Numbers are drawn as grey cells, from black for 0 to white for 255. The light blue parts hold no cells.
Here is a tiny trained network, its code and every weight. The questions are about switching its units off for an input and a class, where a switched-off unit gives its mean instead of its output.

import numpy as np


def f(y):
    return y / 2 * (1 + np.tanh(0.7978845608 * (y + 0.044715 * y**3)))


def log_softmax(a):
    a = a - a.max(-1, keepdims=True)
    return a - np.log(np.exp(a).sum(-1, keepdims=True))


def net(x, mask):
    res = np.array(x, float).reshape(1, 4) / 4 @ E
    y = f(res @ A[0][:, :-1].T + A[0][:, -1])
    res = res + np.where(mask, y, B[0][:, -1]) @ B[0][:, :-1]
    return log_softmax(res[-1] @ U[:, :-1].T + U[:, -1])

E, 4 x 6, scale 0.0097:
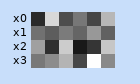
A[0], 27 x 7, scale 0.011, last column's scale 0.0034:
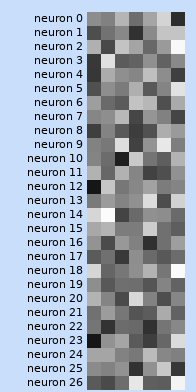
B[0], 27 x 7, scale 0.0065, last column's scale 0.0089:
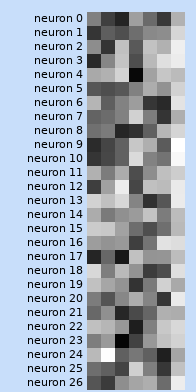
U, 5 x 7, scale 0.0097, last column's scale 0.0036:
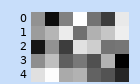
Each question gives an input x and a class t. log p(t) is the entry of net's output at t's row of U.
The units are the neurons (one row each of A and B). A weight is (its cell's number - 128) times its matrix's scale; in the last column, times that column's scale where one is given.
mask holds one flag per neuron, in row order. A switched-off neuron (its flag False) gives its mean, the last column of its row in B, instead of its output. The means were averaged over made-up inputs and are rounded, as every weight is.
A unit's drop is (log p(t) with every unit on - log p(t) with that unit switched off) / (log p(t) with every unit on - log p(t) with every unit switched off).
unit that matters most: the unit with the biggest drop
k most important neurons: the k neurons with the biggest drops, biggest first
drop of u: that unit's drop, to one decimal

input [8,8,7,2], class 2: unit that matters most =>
neuron 9
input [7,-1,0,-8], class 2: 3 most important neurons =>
[neuron 17; neuron 10; neuron 5]
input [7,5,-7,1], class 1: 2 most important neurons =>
[neuron 4; neuron 12]
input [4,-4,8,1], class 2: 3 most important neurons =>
[neuron 9; neuron 25; neuron 1]
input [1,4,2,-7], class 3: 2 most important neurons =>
[neuron 12; neuron 3]
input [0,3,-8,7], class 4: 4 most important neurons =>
[neuron 13; neuron 24; neuron 6; neuron 15]
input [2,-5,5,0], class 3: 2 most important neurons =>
[neuron 10; neuron 26]
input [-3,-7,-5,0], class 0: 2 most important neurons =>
[neuron 20; neuron 10]
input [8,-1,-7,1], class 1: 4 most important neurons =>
[neuron 4; neuron 12; neuron 3; neuron 9]
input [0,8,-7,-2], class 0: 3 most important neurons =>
[neuron 6; neuron 13; neuron 20]
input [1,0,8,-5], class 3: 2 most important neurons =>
[neuron 8; neuron 12]
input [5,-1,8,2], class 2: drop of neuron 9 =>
0.5
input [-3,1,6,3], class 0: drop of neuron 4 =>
0.0
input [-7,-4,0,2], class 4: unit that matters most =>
neuron 10
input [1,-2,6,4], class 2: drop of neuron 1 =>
0.1
